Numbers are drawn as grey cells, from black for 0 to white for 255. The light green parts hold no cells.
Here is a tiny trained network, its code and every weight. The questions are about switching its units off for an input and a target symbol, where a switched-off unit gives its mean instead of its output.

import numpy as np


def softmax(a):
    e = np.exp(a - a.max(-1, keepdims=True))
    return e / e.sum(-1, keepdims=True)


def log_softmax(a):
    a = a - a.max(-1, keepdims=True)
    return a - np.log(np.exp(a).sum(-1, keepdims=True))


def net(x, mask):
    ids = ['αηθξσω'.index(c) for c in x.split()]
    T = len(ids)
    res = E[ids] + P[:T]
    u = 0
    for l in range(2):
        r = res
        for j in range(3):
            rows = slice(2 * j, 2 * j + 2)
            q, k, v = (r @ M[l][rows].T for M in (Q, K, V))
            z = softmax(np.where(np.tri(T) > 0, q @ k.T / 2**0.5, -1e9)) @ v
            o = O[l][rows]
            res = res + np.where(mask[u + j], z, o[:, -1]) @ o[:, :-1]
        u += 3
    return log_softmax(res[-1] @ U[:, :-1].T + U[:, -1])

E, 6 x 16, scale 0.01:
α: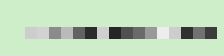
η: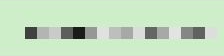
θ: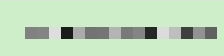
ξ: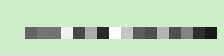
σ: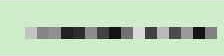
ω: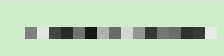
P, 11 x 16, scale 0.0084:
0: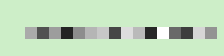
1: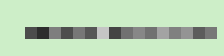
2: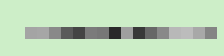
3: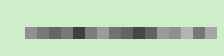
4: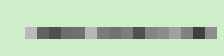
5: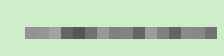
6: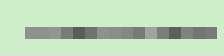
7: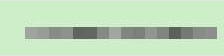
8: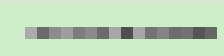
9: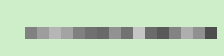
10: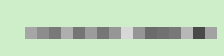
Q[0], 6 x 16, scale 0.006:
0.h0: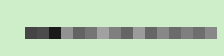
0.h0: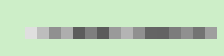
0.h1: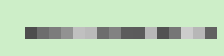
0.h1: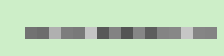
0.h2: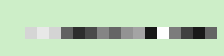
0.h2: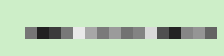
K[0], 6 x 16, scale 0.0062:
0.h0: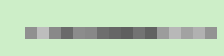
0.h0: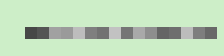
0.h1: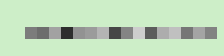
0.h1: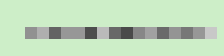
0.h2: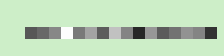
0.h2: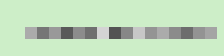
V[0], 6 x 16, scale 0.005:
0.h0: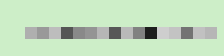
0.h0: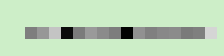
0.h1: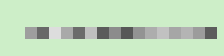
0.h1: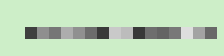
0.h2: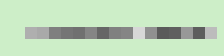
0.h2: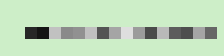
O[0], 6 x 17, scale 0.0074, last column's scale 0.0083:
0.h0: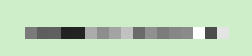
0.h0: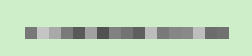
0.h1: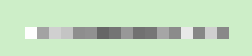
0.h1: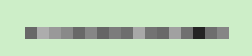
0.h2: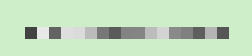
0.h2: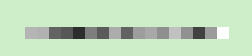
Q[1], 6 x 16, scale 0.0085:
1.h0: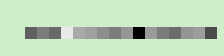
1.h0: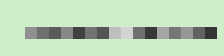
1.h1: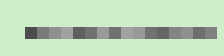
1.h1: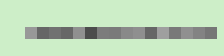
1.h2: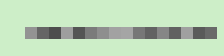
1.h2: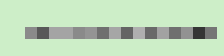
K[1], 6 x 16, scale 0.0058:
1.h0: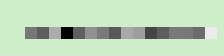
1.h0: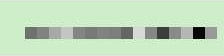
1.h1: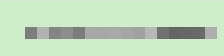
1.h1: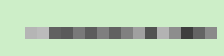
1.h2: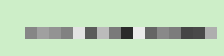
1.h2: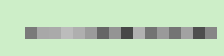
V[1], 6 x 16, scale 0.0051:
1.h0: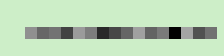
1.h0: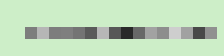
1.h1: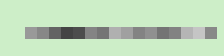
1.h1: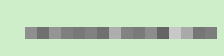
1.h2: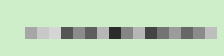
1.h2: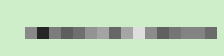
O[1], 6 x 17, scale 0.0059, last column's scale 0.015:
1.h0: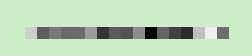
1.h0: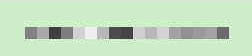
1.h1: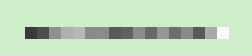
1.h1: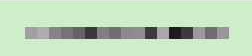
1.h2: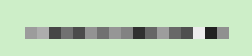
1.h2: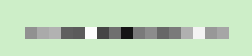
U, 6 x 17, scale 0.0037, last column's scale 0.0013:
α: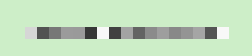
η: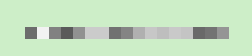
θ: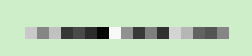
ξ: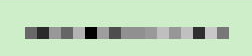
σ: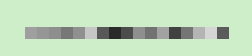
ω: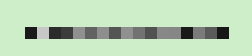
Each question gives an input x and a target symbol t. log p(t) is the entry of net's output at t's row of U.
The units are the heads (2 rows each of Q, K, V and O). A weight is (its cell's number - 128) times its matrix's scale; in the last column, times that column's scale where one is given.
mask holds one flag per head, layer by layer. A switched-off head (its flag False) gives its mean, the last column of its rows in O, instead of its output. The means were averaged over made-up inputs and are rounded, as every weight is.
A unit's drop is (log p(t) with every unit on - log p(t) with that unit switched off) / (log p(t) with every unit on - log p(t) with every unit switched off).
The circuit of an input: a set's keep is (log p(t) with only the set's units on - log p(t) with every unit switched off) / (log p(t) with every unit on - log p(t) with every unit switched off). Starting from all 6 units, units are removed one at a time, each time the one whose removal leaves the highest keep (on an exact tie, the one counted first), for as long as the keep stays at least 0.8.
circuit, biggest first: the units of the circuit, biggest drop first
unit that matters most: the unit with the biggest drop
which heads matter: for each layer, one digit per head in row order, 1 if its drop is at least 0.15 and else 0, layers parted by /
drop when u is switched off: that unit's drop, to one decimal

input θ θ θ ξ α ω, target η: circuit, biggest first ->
(1.h0; 0.h1)
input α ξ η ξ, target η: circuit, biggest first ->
(1.h0; 0.h0)
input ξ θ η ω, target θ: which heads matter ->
000 / 100
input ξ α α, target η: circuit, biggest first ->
(1.h0; 0.h2)
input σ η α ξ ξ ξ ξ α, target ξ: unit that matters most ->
0.h0
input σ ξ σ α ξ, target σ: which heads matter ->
110 / 100
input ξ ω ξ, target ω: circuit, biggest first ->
(0.h1; 1.h0; 1.h2)
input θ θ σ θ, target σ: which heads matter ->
101 / 011
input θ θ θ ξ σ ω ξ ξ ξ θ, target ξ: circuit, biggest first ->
(0.h0; 1.h2)
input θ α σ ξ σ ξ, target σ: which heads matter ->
010 / 100
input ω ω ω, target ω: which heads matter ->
011 / 000
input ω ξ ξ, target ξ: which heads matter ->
100 / 001
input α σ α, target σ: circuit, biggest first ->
(1.h0; 0.h2)
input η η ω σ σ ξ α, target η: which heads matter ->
010 / 100
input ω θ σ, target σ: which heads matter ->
100 / 101
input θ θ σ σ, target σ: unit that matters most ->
1.h0
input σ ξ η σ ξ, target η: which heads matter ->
110 / 100
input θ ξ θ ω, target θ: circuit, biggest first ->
(1.h0; 0.h0)
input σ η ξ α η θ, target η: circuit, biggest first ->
(1.h0; 0.h1)
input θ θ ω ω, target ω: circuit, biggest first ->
(0.h1)
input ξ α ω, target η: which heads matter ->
001 / 100
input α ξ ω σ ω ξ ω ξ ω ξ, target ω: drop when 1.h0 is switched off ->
0.2
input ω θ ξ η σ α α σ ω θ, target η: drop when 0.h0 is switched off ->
0.1
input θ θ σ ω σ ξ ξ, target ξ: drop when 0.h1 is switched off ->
0.1
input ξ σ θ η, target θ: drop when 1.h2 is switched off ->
0.0
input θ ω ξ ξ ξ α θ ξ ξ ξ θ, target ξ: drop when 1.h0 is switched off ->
-0.1
